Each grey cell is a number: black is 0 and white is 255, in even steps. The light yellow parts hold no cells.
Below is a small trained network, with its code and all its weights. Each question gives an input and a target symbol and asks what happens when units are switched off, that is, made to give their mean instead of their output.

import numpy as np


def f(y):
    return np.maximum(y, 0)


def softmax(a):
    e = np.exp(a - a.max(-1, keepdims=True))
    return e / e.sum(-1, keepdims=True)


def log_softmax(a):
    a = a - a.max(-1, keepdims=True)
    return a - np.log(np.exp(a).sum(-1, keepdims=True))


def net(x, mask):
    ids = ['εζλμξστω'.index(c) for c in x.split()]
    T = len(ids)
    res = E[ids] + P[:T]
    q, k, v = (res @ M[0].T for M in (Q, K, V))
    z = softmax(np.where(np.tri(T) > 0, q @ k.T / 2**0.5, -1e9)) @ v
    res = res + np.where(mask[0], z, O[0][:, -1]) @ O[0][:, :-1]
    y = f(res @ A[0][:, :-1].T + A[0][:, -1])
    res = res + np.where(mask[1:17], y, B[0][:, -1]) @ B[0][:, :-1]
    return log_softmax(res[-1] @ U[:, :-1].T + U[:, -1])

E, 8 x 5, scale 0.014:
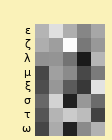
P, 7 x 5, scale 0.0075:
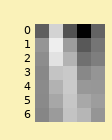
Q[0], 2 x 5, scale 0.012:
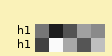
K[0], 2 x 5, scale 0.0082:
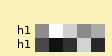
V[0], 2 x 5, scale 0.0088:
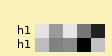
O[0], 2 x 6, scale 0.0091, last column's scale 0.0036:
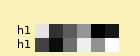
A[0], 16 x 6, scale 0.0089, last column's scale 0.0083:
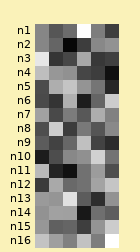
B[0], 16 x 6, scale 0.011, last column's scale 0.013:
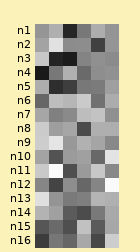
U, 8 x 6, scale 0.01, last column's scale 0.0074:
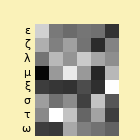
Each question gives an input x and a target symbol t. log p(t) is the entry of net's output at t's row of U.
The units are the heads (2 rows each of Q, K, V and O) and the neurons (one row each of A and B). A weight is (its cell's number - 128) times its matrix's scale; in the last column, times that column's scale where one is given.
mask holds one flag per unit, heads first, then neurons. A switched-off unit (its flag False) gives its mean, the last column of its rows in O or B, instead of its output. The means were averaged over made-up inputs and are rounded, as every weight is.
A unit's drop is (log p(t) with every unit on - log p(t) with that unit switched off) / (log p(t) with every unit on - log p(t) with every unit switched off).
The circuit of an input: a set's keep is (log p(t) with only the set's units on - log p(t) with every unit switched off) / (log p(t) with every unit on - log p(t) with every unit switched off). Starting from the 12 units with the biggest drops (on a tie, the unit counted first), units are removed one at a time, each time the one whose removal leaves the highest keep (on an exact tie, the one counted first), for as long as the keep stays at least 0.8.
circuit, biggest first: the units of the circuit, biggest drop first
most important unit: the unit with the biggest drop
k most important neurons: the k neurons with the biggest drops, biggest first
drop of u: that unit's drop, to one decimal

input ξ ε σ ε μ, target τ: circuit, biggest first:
h1, n16
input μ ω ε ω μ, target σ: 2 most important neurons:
n16, n5
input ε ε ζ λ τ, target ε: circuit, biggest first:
n13, h1
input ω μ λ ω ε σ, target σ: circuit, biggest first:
h1, n8, n12, n6
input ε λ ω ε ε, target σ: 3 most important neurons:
n5, n6, n12
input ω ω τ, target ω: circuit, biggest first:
h1, n5, n12
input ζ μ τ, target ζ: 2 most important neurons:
n13, n16
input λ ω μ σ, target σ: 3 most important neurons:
n8, n6, n12
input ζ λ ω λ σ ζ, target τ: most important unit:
h1
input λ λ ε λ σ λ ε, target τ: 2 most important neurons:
n10, n15
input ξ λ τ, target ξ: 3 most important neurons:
n5, n6, n1
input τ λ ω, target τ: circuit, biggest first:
h1, n8
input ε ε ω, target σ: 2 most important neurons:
n8, n12
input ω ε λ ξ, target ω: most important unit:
n10
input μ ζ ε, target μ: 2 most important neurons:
n13, n16
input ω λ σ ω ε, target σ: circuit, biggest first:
h1, n5, n12
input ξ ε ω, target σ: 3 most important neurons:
n8, n12, n16
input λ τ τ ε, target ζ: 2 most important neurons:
n13, n16
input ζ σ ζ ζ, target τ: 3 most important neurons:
n10, n12, n13
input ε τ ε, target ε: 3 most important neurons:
n13, n3, n14
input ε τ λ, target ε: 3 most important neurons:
n3, n13, n14
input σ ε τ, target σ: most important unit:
h1
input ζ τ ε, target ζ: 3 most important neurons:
n4, n16, n13
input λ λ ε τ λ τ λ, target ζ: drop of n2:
0.2
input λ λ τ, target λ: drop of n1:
0.3
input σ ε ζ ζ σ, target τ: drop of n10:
0.2
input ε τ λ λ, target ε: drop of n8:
-0.1
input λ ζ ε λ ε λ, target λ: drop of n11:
0.1
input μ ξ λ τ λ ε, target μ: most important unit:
n16
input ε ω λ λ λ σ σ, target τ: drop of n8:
0.5
